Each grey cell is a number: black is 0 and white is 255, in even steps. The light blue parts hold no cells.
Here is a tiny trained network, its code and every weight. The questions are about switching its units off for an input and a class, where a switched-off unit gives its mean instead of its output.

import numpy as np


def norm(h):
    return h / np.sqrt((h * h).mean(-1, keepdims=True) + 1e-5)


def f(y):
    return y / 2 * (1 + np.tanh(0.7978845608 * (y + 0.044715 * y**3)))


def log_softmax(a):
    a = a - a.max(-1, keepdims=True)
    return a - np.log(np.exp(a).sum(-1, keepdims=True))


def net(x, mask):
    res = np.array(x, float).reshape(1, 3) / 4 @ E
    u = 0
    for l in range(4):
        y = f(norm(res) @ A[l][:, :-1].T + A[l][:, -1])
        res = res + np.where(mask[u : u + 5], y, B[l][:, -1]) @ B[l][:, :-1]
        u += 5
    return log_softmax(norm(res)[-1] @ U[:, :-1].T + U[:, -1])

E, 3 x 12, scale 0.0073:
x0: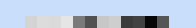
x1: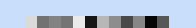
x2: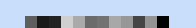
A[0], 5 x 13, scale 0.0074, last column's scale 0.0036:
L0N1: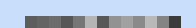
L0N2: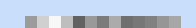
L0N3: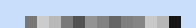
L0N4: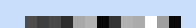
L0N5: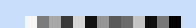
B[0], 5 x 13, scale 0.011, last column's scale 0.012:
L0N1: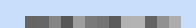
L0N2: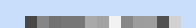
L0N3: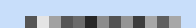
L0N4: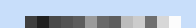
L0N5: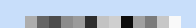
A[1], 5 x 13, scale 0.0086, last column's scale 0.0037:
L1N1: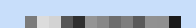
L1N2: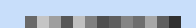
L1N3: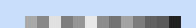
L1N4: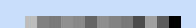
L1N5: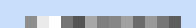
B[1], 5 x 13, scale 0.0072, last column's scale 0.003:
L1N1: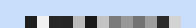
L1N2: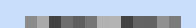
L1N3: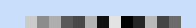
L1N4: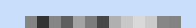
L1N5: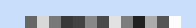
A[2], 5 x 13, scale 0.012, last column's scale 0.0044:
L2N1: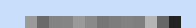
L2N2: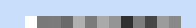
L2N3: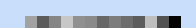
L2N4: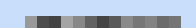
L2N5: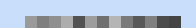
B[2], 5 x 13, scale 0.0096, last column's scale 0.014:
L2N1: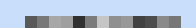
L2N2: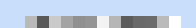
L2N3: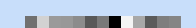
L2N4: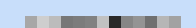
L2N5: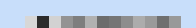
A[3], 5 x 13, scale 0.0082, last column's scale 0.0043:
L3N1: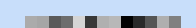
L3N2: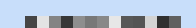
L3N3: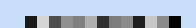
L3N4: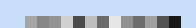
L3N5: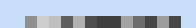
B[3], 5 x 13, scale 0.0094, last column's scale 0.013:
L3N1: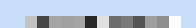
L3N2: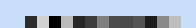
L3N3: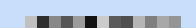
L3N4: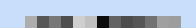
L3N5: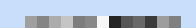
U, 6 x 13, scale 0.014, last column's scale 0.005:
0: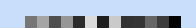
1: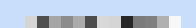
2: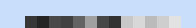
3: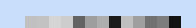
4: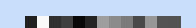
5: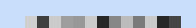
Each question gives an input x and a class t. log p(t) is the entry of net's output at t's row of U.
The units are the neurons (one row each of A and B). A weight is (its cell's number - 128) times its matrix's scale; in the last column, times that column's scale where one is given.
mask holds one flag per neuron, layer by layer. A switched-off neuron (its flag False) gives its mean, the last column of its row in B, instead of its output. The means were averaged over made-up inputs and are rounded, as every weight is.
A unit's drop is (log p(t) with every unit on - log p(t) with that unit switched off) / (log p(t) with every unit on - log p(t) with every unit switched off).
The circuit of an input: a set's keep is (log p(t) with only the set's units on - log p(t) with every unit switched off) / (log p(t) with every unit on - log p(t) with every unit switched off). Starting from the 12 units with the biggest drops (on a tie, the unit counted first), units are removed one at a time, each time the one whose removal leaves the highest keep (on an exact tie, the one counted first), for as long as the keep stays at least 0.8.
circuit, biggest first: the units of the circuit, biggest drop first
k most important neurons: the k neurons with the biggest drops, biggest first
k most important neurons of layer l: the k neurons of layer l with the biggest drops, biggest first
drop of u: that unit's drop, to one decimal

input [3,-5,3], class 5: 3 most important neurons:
(L2N5 L0N3 L0N4)
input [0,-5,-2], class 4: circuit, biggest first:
(L0N3)
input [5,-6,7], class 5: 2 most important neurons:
(L2N5 L0N4)
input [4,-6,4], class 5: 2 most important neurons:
(L2N5 L0N3)
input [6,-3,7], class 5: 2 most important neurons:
(L0N5 L2N5)
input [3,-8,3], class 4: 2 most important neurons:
(L0N4 L3N2)
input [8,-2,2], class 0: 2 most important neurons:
(L0N5 L0N2)
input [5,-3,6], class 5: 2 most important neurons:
(L0N5 L2N5)
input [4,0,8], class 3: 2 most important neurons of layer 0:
(L0N5 L0N2)
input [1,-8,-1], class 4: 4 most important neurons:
(L0N3 L0N5 L1N1 L3N2)
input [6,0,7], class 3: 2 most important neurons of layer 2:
(L2N3 L2N4)
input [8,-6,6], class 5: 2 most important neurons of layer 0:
(L0N3 L0N5)
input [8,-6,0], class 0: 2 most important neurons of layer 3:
(L3N4 L3N1)
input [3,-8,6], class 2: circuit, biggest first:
(L2N2)
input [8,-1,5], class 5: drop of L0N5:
0.6
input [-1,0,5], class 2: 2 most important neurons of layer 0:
(L0N5 L0N3)
